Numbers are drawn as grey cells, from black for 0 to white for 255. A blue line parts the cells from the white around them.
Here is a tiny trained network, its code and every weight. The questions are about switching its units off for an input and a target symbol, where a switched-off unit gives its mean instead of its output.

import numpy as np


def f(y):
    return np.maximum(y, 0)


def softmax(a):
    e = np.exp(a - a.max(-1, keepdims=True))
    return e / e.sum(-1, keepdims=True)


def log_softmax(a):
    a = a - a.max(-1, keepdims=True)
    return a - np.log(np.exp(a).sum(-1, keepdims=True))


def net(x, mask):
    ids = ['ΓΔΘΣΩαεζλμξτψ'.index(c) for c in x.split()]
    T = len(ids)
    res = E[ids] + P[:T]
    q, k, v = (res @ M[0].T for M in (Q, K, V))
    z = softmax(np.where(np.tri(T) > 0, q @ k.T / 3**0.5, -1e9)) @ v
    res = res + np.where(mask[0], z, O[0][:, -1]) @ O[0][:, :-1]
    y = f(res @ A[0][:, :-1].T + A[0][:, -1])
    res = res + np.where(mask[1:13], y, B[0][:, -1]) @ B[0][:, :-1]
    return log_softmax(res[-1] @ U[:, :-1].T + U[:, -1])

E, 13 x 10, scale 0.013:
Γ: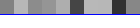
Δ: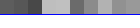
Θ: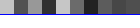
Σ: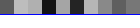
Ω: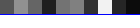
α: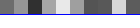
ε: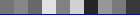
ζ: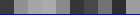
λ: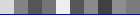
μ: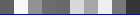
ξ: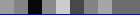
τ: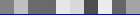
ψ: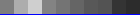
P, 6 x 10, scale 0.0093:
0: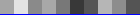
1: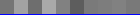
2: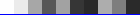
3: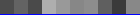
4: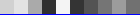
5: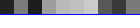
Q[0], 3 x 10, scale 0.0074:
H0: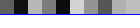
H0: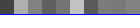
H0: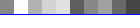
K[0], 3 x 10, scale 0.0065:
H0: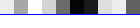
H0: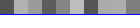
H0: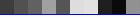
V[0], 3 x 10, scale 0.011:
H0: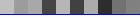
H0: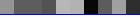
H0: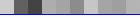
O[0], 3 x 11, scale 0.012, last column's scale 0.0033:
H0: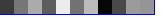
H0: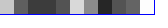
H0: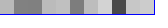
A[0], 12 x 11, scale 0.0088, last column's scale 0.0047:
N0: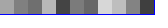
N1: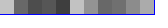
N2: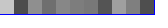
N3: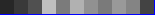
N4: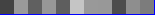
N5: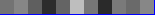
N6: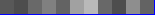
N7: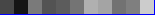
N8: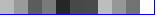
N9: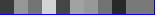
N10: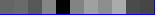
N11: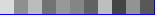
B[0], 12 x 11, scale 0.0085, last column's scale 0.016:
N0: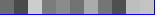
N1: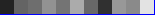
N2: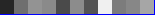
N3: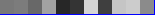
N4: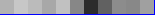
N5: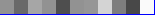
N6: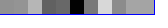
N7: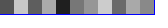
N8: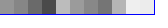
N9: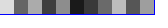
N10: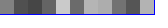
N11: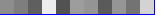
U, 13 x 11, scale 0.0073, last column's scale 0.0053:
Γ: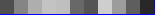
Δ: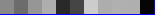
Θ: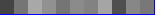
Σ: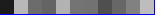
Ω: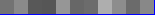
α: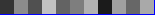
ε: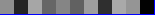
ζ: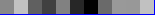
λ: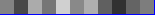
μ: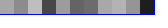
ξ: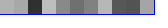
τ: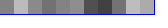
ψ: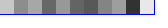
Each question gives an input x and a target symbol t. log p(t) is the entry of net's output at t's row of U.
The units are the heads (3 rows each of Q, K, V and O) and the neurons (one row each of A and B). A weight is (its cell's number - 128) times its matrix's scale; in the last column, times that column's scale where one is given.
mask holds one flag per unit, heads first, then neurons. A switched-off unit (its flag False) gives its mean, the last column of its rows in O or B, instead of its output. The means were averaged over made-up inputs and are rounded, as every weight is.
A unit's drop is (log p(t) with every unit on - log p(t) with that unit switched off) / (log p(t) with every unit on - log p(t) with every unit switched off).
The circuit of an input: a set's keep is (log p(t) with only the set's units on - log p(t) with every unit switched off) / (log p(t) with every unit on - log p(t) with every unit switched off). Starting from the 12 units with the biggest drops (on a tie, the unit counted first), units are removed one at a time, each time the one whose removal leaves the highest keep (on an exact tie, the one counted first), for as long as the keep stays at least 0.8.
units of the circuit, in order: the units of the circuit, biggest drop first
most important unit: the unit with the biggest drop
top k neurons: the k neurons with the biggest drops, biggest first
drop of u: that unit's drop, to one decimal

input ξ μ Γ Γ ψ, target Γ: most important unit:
H0
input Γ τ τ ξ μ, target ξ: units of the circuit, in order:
[H0, N11]
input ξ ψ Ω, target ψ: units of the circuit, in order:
[H0, N5]
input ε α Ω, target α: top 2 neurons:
[N1, N11]
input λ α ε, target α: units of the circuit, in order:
[N1, H0]
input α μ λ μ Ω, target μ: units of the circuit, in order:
[H0, N8, N0]
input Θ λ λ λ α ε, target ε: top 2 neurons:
[N1, N0]
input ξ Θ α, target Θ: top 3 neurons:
[N5, N2, N1]
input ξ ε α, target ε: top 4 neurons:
[N0, N1, N8, N10]
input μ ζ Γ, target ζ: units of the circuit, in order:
[H0, N5]
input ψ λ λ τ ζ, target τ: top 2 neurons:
[N8, N5]
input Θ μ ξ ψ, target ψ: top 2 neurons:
[N5, N9]
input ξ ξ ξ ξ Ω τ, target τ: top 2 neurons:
[N4, N5]
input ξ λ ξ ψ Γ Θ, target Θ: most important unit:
N5
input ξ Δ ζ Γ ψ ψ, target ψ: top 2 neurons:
[N9, N5]
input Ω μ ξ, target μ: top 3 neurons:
[N8, N0, N1]
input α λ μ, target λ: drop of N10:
0.0
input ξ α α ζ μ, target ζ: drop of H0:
0.9
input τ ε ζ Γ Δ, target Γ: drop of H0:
1.5
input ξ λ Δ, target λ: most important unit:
H0
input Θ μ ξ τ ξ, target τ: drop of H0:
0.8
